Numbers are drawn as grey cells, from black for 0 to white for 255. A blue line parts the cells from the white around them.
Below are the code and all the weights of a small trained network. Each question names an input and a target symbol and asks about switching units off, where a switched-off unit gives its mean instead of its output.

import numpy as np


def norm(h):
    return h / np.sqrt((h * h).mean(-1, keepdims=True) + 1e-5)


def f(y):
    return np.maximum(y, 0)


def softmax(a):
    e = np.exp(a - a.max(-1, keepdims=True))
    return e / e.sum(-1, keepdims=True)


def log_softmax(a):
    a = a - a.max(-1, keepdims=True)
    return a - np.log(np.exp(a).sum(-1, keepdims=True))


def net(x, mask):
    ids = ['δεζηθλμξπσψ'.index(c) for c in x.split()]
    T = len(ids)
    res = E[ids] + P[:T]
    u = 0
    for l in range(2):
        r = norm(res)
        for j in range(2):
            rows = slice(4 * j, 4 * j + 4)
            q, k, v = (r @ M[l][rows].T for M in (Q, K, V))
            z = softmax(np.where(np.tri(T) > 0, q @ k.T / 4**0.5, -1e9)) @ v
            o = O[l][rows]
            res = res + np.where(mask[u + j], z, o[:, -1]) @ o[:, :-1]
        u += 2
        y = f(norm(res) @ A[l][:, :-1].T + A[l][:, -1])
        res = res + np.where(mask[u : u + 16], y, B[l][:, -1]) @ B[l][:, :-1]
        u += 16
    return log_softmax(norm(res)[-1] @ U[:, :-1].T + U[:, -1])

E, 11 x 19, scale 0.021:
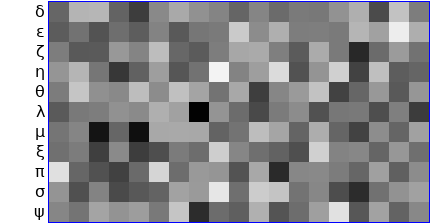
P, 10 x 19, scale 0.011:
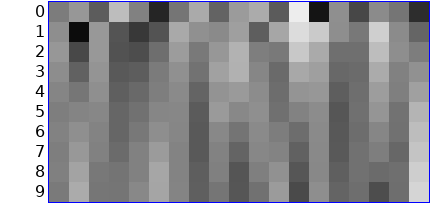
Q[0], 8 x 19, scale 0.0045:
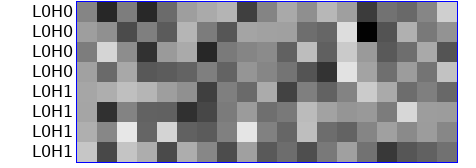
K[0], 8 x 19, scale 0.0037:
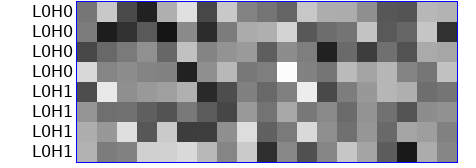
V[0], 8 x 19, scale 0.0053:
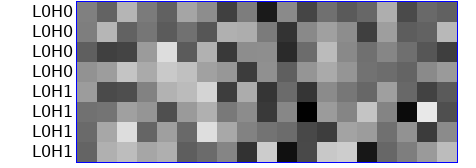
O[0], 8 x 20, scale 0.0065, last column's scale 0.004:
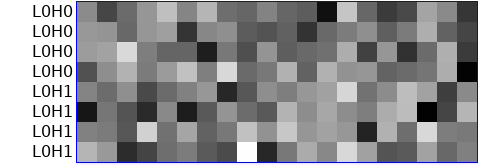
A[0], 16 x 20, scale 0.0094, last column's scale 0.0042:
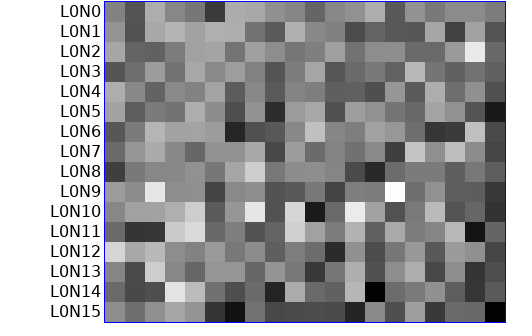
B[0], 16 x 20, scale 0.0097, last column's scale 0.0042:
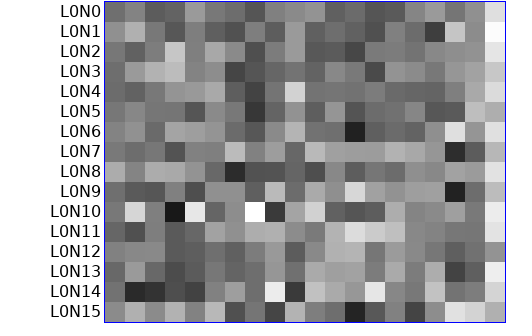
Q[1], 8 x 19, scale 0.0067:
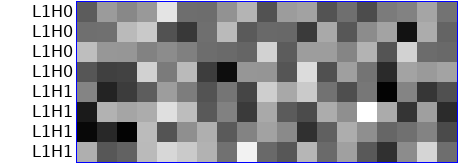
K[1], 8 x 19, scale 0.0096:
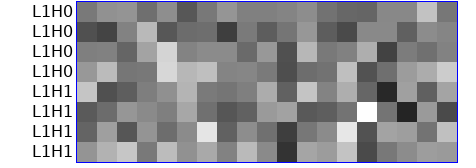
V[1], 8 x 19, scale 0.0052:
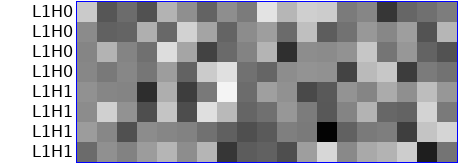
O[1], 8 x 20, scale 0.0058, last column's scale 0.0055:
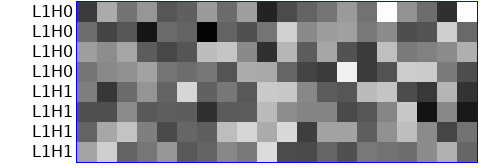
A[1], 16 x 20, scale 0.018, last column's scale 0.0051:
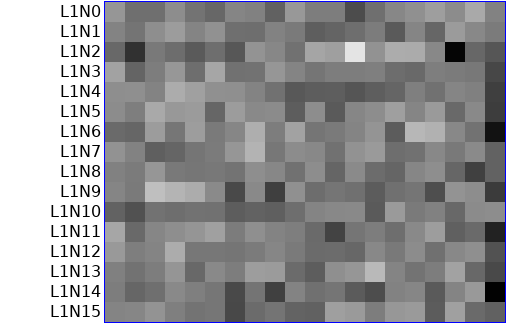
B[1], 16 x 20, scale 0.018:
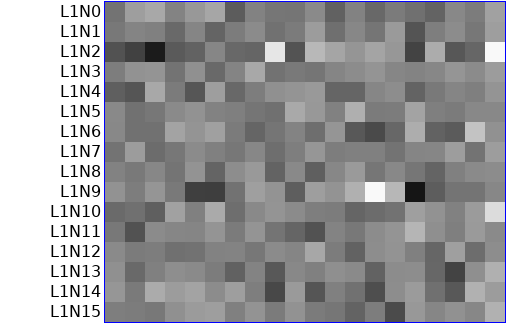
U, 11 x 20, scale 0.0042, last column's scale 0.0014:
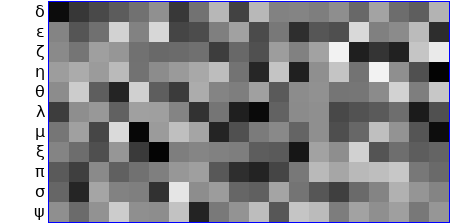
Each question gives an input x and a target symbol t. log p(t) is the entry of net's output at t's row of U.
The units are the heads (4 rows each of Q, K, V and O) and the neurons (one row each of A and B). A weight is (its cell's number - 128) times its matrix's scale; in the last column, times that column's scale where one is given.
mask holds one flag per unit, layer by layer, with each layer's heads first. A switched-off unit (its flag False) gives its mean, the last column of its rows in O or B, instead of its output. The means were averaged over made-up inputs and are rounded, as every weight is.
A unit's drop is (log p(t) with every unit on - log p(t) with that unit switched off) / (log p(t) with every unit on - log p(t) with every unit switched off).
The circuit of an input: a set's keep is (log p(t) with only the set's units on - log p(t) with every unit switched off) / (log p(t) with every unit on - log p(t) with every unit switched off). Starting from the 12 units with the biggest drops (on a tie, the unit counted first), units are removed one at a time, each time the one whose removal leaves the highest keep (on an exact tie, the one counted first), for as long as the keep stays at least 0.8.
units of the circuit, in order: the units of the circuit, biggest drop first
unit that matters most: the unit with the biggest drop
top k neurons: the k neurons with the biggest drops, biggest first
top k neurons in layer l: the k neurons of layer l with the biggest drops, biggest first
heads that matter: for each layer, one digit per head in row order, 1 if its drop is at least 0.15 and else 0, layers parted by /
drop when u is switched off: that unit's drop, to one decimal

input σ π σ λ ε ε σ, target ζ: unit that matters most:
L0H1
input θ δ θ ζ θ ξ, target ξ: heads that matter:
10 / 00
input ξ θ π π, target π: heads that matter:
00 / 00
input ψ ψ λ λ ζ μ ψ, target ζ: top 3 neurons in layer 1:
[L1N9, L1N14, L1N2]
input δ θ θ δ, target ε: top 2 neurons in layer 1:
[L1N2, L1N15]
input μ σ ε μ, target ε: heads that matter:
11 / 10
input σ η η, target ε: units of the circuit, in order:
[L0H1, L1N2]
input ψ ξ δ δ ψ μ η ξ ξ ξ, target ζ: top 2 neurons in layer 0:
[L0N15, L0N14]
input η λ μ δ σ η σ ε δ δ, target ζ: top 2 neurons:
[L0N8, L1N9]
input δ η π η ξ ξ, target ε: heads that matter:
10 / 10
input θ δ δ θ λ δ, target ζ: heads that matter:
11 / 10
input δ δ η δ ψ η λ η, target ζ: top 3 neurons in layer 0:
[L0N1, L0N8, L0N14]
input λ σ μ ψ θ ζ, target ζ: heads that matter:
00 / 00
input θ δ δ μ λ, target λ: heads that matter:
11 / 00
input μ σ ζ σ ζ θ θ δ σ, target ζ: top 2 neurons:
[L0N2, L0N8]
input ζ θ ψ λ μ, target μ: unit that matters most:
L0N10
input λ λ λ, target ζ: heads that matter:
10 / 10
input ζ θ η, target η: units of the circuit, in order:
[L0N10, L1N2, L1H0]
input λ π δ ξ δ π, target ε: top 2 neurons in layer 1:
[L1N10, L1N2]
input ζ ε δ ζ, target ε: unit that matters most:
L1H0
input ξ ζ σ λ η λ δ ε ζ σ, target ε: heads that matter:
11 / 11
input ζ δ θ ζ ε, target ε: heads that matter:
10 / 00
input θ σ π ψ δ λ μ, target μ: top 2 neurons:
[L1N2, L0N10]
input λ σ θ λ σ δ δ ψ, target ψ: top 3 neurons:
[L0N10, L1N2, L1N5]
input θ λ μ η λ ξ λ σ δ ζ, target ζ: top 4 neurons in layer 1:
[L1N13, L1N2, L1N10, L1N15]
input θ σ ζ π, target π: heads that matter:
10 / 10
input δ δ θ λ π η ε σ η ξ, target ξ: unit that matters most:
L0N10
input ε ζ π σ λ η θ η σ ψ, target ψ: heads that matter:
10 / 00
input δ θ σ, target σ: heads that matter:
00 / 01
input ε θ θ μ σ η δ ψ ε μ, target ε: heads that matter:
01 / 01
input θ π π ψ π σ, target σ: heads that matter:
10 / 01
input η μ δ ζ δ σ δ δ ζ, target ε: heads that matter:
11 / 10
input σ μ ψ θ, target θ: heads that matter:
00 / 00
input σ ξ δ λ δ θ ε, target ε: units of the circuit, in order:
[L1N2]
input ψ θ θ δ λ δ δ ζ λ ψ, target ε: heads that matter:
11 / 01
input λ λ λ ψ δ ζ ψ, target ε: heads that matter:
11 / 10
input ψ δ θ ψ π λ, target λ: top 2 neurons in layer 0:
[L0N10, L0N13]
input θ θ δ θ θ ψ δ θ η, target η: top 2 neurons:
[L1N2, L0N10]
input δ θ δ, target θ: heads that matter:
11 / 11
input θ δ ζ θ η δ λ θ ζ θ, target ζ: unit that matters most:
L0H1
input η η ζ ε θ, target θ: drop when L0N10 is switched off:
0.1
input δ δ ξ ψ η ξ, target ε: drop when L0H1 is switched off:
0.2
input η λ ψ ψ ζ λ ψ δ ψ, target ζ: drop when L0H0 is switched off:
1.7
